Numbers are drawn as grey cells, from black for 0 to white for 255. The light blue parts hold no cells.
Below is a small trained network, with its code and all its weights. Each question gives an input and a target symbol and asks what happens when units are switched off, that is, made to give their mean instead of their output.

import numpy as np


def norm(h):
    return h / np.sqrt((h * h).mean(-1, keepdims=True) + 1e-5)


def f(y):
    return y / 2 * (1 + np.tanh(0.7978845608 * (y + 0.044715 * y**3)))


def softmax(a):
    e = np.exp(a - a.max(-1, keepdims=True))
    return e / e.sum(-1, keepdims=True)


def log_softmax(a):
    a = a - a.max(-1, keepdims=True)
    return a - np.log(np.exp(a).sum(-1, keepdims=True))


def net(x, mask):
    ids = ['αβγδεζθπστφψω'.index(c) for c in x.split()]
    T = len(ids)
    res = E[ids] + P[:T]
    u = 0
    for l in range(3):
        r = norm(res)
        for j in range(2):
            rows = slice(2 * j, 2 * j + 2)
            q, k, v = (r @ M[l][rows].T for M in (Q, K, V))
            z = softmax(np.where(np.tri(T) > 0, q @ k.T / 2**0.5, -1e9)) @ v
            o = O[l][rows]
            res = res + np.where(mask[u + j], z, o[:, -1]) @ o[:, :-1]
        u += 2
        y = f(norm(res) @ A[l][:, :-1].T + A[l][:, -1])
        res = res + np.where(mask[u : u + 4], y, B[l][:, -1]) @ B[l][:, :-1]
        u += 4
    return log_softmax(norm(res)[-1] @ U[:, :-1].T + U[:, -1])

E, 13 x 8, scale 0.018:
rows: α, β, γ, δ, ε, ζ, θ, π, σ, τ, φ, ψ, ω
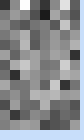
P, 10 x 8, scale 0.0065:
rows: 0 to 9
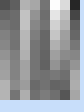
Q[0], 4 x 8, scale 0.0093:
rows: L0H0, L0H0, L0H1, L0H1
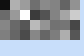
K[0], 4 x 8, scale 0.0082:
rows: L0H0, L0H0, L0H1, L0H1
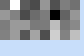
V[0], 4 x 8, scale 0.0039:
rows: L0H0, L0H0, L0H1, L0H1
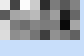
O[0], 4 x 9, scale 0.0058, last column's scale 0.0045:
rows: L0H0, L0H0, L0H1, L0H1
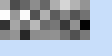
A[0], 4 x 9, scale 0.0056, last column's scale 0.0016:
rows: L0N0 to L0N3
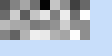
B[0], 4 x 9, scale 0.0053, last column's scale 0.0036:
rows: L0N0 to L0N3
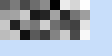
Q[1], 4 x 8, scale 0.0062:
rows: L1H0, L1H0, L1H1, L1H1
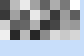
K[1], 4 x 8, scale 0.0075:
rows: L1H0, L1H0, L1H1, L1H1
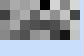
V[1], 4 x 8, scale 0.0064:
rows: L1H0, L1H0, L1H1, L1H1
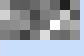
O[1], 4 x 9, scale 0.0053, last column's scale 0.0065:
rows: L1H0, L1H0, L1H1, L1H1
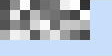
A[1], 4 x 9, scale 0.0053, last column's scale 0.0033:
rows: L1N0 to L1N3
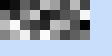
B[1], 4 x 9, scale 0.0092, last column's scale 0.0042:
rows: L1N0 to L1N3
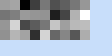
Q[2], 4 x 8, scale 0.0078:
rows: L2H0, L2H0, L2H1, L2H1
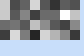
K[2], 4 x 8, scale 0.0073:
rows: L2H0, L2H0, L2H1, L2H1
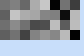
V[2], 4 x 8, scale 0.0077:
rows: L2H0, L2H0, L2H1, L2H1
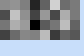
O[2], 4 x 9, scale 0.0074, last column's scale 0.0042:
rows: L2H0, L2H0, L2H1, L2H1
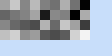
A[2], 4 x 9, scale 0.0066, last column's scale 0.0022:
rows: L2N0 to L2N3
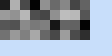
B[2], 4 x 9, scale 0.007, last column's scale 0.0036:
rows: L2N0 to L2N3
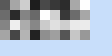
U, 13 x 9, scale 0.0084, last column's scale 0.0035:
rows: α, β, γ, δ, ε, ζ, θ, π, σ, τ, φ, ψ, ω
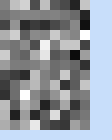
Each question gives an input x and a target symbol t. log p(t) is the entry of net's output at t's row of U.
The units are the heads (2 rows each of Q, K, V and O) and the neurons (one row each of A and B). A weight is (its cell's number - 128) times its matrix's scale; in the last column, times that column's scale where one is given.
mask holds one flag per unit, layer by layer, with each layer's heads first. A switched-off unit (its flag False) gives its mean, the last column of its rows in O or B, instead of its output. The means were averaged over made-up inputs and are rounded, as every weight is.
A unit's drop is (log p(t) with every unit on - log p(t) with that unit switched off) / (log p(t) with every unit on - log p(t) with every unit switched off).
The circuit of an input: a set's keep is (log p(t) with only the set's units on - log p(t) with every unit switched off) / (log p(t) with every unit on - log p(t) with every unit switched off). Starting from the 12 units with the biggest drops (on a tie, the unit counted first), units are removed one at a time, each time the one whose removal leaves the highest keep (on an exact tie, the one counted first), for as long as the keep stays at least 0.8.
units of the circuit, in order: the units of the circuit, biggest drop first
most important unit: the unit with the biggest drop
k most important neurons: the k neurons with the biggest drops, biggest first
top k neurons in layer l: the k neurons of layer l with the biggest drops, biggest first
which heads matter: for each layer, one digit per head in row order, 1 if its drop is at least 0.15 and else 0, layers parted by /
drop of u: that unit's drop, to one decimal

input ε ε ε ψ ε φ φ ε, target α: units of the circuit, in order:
(L0H0 L1N3)
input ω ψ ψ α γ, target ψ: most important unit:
L0N1
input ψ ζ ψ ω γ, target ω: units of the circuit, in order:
(L1N1 L2H1 L0N3)
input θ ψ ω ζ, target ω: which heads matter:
01 / 01 / 01
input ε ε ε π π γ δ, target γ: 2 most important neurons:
(L1N0 L1N1)
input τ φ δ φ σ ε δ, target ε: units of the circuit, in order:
(L2H1 L0N1)
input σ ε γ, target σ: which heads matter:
01 / 11 / 11
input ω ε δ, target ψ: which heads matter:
10 / 01 / 10
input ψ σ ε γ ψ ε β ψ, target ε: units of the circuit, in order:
(L2N2 L1H0)
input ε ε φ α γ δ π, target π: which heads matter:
10 / 00 / 00
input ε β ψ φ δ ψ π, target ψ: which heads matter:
00 / 01 / 00
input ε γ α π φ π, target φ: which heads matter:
00 / 00 / 10
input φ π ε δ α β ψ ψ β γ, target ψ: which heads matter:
00 / 11 / 00
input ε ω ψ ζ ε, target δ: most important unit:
L1N2
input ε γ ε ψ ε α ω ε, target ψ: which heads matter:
10 / 00 / 00
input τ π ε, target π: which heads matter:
00 / 01 / 00
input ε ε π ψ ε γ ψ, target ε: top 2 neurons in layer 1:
(L1N2 L1N1)
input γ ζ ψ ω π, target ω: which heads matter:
00 / 01 / 01
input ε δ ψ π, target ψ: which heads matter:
00 / 01 / 10
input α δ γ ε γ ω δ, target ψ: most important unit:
L0H0
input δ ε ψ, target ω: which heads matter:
00 / 00 / 01
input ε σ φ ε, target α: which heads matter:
10 / 01 / 00
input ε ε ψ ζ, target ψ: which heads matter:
00 / 01 / 10
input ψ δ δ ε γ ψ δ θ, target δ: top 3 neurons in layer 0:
(L0N1 L0N3 L0N2)
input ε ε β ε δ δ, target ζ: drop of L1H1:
0.4
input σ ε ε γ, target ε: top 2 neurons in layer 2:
(L2N2 L2N1)
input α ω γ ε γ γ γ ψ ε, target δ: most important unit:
L1H1
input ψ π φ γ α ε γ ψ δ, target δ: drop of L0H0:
0.3
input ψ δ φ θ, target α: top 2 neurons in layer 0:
(L0N2 L0N0)
